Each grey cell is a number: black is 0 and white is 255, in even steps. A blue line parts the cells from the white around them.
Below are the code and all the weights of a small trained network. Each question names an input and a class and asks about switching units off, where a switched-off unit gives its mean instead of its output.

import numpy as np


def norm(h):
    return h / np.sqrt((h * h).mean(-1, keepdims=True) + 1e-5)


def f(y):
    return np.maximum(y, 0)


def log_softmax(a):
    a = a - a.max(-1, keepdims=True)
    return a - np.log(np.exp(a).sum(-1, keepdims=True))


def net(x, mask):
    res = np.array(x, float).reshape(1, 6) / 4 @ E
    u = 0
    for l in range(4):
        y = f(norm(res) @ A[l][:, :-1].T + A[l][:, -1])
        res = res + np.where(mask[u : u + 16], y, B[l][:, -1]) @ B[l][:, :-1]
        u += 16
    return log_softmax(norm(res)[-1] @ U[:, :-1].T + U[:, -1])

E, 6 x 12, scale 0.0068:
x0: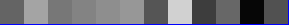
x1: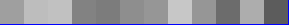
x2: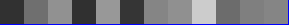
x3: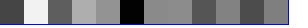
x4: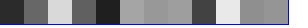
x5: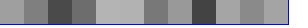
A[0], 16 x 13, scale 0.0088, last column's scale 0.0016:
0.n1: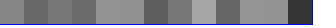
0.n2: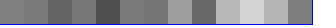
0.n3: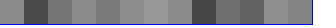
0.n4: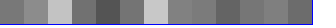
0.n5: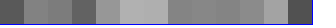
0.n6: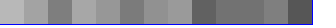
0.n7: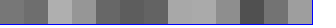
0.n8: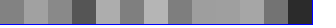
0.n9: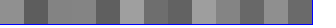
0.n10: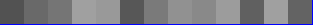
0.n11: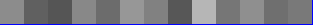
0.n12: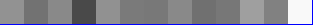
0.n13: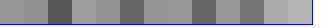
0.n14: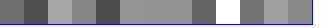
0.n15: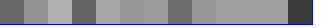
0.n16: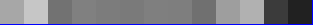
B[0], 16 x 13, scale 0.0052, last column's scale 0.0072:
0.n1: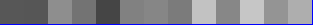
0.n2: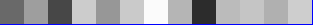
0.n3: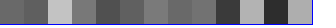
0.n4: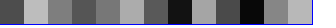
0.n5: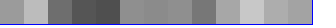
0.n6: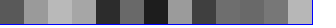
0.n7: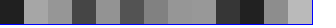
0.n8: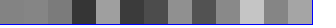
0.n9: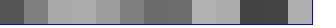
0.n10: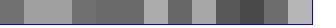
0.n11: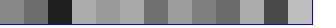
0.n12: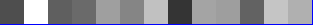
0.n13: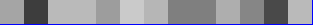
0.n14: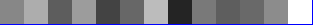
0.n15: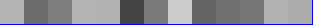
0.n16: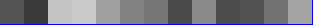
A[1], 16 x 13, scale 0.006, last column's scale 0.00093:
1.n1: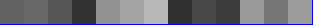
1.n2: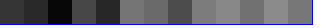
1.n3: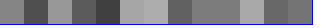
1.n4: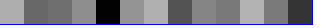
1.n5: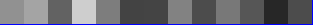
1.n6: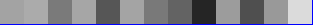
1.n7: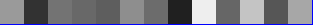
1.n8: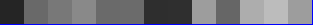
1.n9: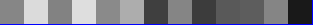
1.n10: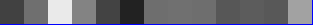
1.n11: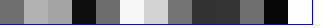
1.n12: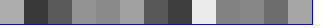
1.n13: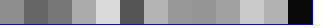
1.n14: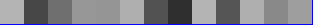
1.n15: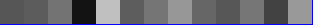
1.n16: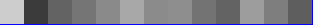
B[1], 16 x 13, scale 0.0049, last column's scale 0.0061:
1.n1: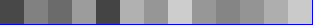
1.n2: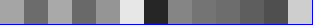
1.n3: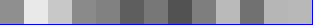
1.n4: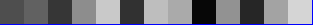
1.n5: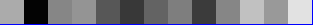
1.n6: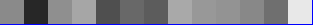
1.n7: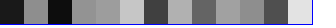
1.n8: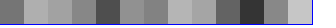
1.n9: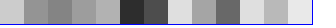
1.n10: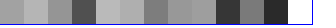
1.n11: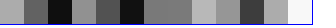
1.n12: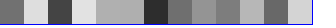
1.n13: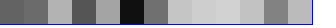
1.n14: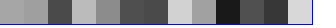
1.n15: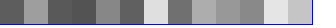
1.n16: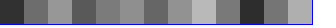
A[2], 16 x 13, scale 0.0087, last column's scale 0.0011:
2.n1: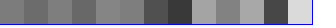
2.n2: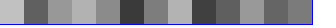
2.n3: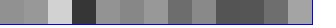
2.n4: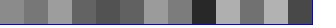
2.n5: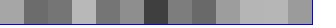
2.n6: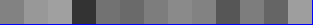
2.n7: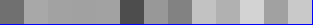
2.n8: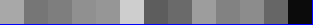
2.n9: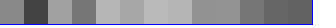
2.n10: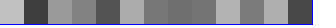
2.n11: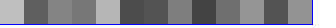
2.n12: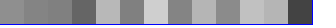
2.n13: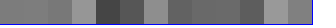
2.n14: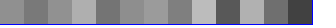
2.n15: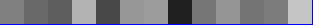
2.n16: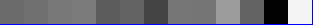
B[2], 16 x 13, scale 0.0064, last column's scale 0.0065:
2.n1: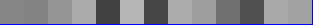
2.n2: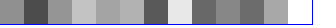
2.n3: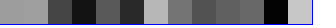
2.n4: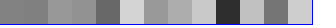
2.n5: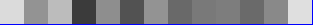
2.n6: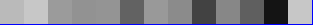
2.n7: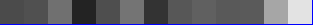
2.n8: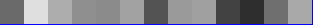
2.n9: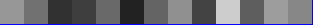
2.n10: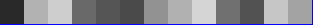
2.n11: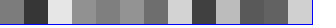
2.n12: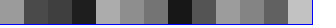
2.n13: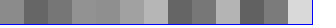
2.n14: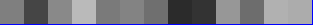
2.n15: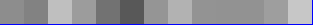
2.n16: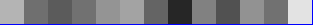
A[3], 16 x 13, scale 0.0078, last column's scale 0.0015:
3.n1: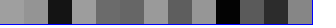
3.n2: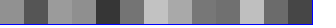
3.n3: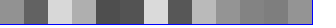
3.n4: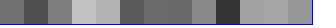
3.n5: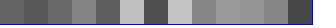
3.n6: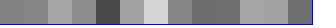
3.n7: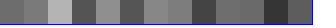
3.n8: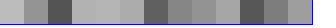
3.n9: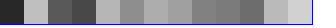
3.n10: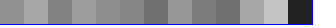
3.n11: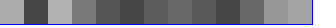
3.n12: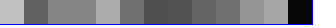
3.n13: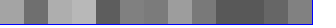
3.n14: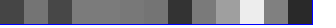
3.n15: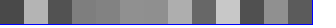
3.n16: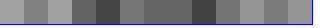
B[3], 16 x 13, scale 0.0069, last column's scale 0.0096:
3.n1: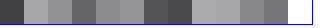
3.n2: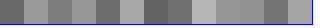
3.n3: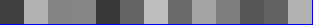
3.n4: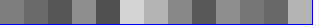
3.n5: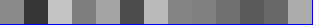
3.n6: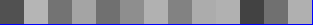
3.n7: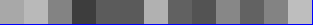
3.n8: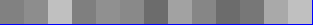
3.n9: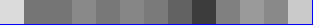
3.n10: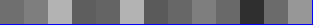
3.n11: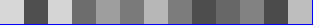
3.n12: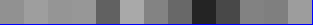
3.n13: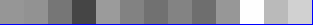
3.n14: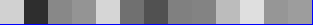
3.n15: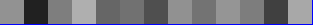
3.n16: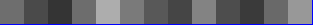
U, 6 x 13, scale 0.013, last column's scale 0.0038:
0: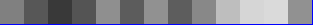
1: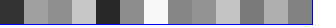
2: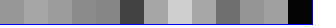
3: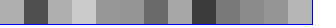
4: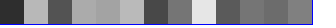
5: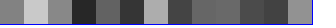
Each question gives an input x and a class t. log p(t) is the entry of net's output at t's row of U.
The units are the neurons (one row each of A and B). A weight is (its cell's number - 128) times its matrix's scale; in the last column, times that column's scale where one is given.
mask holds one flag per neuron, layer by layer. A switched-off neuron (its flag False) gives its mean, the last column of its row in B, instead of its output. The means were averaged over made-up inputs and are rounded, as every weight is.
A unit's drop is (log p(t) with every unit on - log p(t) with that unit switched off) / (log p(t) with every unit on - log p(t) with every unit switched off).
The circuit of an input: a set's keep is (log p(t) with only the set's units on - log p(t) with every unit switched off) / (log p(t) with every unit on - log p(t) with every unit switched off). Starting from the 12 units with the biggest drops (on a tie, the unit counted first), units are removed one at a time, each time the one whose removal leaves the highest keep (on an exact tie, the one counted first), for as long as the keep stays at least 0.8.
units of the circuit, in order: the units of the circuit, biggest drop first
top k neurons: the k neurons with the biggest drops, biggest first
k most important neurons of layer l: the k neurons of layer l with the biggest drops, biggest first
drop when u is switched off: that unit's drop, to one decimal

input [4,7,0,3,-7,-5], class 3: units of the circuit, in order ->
[1.n5, 2.n2]
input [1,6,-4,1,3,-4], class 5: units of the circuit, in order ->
[0.n4]
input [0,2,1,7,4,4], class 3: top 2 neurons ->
[2.n2, 1.n9]
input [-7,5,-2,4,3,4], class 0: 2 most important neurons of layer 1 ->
[1.n13, 1.n14]
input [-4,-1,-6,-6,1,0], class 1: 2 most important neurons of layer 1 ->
[1.n9, 1.n10]
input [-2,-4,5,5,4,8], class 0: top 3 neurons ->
[2.n12, 1.n13, 3.n14]
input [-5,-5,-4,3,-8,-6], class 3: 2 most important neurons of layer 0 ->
[0.n4, 0.n12]
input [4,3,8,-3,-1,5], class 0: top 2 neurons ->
[1.n15, 1.n10]
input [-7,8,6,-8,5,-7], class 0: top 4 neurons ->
[1.n7, 3.n14, 0.n2, 0.n6]
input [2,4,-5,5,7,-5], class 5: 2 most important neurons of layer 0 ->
[0.n4, 0.n7]
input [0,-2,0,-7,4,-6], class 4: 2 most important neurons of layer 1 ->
[1.n7, 1.n2]
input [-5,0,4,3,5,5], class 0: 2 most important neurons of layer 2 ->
[2.n12, 2.n7]
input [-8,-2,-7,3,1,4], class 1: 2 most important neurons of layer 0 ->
[0.n2, 0.n14]
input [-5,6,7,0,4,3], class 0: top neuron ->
[0.n2]
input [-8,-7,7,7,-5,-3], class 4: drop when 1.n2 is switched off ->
0.2
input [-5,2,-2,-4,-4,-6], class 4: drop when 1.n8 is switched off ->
0.0
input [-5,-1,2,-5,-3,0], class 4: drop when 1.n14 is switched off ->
0.1
